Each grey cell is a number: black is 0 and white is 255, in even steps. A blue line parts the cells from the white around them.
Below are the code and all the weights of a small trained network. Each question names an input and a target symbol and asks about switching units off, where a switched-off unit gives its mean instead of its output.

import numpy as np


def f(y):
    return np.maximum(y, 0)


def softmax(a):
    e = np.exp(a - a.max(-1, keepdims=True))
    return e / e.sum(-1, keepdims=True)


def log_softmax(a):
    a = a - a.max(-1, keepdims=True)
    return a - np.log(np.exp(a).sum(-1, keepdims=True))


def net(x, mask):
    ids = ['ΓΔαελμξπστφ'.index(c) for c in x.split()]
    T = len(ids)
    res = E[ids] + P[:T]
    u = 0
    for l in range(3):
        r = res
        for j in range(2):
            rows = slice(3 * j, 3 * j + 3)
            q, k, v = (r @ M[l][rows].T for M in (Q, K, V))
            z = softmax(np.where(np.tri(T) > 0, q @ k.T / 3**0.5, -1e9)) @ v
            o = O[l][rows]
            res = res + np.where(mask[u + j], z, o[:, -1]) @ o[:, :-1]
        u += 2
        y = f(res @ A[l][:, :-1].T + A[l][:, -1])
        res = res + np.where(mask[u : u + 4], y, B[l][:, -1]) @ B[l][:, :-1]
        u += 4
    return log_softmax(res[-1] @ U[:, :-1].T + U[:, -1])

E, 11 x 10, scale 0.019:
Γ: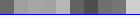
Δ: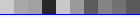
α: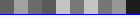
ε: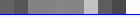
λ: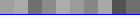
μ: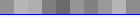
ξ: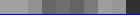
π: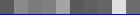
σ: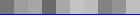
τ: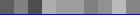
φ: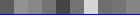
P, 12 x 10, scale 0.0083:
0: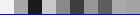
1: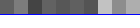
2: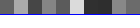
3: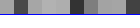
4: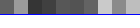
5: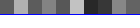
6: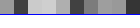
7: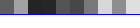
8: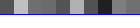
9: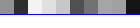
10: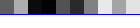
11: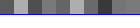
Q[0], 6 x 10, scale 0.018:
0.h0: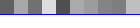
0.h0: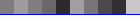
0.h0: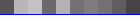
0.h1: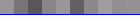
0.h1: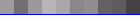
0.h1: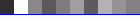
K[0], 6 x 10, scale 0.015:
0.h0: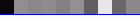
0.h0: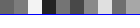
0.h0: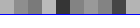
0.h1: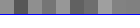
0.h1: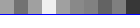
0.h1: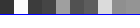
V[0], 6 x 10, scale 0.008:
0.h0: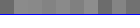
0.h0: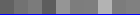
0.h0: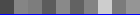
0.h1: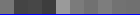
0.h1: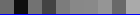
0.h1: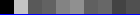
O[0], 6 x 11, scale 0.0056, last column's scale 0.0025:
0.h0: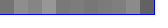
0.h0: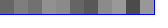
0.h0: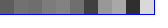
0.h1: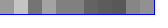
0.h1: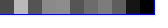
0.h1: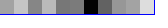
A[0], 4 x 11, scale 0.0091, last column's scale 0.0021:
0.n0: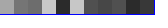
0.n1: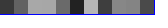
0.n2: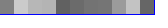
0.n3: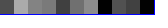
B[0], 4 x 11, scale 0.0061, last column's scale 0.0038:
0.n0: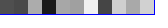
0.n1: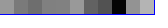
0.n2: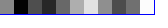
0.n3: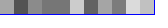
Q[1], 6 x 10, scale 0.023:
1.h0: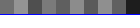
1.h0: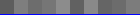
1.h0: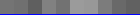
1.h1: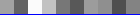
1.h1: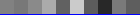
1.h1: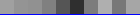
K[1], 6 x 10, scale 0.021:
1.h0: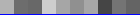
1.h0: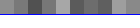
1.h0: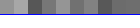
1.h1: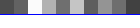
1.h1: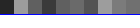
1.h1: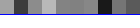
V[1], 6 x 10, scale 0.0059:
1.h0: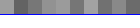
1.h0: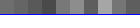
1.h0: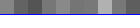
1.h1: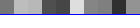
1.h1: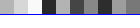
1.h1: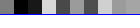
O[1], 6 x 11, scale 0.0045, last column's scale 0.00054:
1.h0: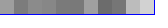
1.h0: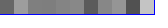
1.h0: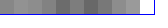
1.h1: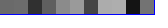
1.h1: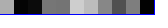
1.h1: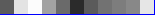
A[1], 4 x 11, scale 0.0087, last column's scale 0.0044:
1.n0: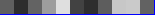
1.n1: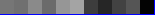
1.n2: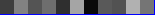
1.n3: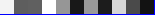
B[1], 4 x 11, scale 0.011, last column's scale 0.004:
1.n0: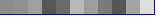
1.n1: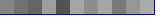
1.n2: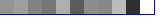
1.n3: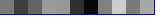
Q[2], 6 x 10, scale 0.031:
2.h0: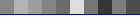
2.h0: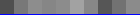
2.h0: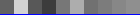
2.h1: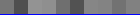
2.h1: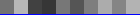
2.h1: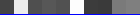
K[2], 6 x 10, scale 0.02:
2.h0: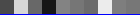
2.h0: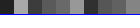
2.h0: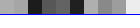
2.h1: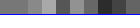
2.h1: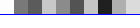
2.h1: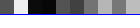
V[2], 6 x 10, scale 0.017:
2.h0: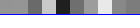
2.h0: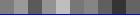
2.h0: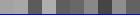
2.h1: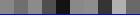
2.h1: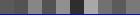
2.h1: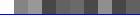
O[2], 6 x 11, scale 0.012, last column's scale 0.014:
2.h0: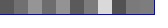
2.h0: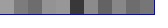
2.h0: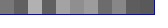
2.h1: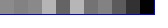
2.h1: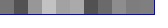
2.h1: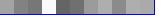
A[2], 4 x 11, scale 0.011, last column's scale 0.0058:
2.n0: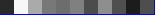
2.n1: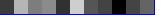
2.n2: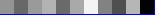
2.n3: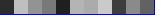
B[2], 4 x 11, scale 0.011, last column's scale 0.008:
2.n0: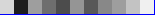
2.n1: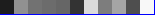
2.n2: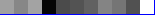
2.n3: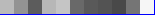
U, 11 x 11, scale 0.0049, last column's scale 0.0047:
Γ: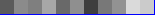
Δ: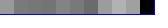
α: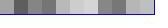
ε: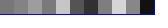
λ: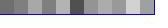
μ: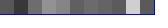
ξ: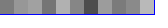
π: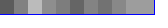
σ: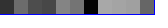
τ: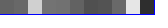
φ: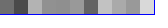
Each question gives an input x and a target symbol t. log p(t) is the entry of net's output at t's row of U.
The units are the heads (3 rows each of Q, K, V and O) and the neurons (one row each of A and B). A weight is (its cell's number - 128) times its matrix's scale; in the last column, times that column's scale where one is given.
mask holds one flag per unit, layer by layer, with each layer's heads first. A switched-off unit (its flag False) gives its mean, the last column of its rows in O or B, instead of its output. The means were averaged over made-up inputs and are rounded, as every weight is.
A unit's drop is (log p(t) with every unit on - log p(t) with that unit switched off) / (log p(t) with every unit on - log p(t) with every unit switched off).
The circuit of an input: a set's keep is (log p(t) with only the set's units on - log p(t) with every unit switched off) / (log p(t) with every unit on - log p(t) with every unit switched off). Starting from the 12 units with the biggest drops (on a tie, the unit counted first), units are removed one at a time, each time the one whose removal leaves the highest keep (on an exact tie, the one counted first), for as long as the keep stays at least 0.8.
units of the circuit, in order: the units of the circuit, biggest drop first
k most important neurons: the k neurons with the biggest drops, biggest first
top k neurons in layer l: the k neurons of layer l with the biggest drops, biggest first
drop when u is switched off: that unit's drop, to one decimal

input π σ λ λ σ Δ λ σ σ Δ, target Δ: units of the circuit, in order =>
2.n2, 2.h1, 2.h0
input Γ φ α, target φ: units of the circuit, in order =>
2.h1, 2.n0
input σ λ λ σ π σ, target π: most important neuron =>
2.n1
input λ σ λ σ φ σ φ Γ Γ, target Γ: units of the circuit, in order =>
1.n0, 2.h0
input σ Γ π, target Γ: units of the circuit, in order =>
2.h0, 1.n0
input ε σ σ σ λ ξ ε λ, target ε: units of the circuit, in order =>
2.h0, 0.h1, 2.h1, 0.n1
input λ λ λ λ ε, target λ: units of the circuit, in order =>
2.h1, 1.n2
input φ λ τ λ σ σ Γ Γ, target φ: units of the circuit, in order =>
2.h1, 2.n0, 2.h0
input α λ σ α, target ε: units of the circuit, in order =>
1.n3, 2.h0, 2.h1
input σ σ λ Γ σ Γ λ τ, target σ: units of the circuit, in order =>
2.h1, 0.h1
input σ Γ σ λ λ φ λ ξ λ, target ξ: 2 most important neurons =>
2.n3, 2.n2
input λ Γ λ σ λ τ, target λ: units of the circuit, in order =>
2.h1, 2.h0, 0.n0
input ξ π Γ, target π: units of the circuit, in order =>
2.h1, 2.n1, 1.n0
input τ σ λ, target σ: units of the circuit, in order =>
2.h1, 2.h0
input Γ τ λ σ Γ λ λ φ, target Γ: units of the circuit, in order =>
2.h0, 1.n0, 0.h1
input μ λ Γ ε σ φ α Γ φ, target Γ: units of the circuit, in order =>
2.h0, 1.n0
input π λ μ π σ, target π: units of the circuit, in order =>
2.h1, 2.n1, 2.h0, 0.h1
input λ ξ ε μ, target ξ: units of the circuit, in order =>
2.n3, 2.h0, 2.h1
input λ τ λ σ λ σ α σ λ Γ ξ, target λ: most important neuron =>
0.n0
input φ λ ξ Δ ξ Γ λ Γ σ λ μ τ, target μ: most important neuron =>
2.n3
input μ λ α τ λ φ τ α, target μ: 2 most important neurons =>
2.n3, 2.n0
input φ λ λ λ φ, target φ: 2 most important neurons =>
2.n0, 1.n2
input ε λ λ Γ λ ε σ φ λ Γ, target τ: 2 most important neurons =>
1.n0, 2.n2
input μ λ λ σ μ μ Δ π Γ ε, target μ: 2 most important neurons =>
0.n1, 2.n2
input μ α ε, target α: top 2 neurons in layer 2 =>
2.n2, 2.n1
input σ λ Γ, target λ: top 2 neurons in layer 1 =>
1.n2, 1.n0
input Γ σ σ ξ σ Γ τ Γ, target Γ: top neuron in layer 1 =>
1.n0
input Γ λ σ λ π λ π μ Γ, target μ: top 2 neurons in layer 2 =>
2.n3, 2.n0
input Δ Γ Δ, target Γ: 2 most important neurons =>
1.n0, 0.n2
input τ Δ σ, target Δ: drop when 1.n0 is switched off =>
0.0
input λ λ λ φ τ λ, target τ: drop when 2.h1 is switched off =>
0.4
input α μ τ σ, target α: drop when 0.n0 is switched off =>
-0.1
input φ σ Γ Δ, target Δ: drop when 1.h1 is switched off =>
0.3
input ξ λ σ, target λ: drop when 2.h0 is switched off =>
0.3
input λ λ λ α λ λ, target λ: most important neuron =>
0.n0
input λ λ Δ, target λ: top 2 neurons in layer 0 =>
0.n0, 0.n2
